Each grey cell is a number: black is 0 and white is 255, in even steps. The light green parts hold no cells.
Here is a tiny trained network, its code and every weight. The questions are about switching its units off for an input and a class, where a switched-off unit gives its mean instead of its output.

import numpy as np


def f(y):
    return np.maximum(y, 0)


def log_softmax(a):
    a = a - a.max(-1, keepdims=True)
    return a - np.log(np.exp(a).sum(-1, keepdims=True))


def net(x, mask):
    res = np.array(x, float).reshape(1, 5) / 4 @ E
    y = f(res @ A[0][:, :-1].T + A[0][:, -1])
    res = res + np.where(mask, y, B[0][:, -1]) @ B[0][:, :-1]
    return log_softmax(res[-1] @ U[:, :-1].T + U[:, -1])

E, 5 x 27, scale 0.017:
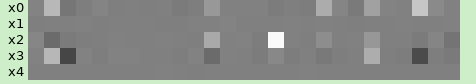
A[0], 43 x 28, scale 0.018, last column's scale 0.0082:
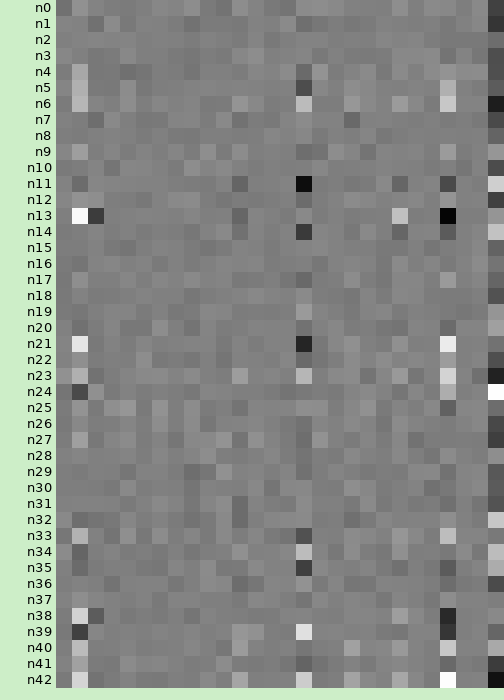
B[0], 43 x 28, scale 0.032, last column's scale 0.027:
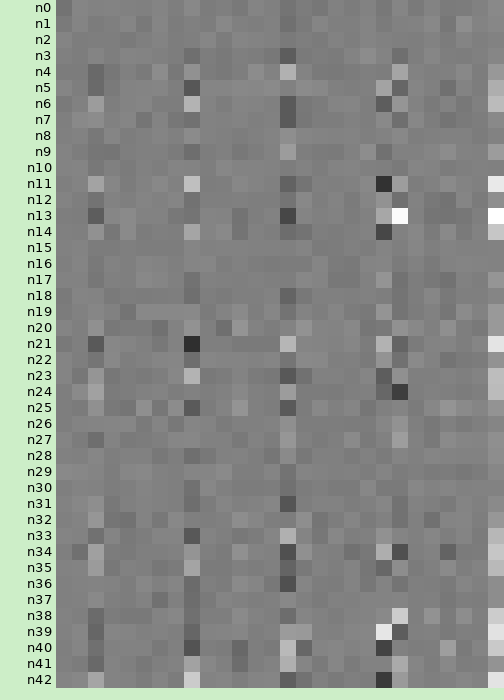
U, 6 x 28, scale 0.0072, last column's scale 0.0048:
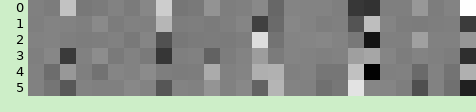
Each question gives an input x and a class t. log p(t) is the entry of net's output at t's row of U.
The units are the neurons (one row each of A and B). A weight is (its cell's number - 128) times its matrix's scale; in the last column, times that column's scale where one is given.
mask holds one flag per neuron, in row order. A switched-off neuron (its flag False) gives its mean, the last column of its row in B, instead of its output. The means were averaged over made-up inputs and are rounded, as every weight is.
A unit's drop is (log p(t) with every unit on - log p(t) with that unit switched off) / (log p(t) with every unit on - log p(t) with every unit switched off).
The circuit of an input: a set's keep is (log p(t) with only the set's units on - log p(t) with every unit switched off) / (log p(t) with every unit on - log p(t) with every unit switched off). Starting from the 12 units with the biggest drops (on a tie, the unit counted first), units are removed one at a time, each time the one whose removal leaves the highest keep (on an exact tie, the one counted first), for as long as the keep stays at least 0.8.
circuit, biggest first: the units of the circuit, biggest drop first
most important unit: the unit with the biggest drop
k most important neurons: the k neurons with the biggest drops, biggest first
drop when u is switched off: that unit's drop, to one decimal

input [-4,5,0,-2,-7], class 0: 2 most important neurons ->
[n13, n21]
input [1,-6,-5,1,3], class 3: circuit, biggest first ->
[n21]
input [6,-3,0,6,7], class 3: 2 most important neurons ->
[n21, n11]
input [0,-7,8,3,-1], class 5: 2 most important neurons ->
[n39, n11]
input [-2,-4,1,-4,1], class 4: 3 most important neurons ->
[n13, n42, n11]
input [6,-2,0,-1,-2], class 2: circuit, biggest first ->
[n21, n13]
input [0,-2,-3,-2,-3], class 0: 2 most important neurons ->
[n13, n39]
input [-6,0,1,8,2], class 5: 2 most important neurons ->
[n42, n39]
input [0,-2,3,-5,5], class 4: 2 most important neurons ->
[n11, n13]
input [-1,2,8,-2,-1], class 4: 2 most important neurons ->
[n39, n13]
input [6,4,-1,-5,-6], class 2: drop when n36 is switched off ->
0.0
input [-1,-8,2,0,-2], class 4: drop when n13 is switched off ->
0.5
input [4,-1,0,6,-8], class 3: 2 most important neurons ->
[n11, n21]
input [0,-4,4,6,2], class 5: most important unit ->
n11
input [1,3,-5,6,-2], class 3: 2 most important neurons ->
[n21, n42]
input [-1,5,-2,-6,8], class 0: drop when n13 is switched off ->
0.1
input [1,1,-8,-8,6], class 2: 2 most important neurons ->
[n21, n42]
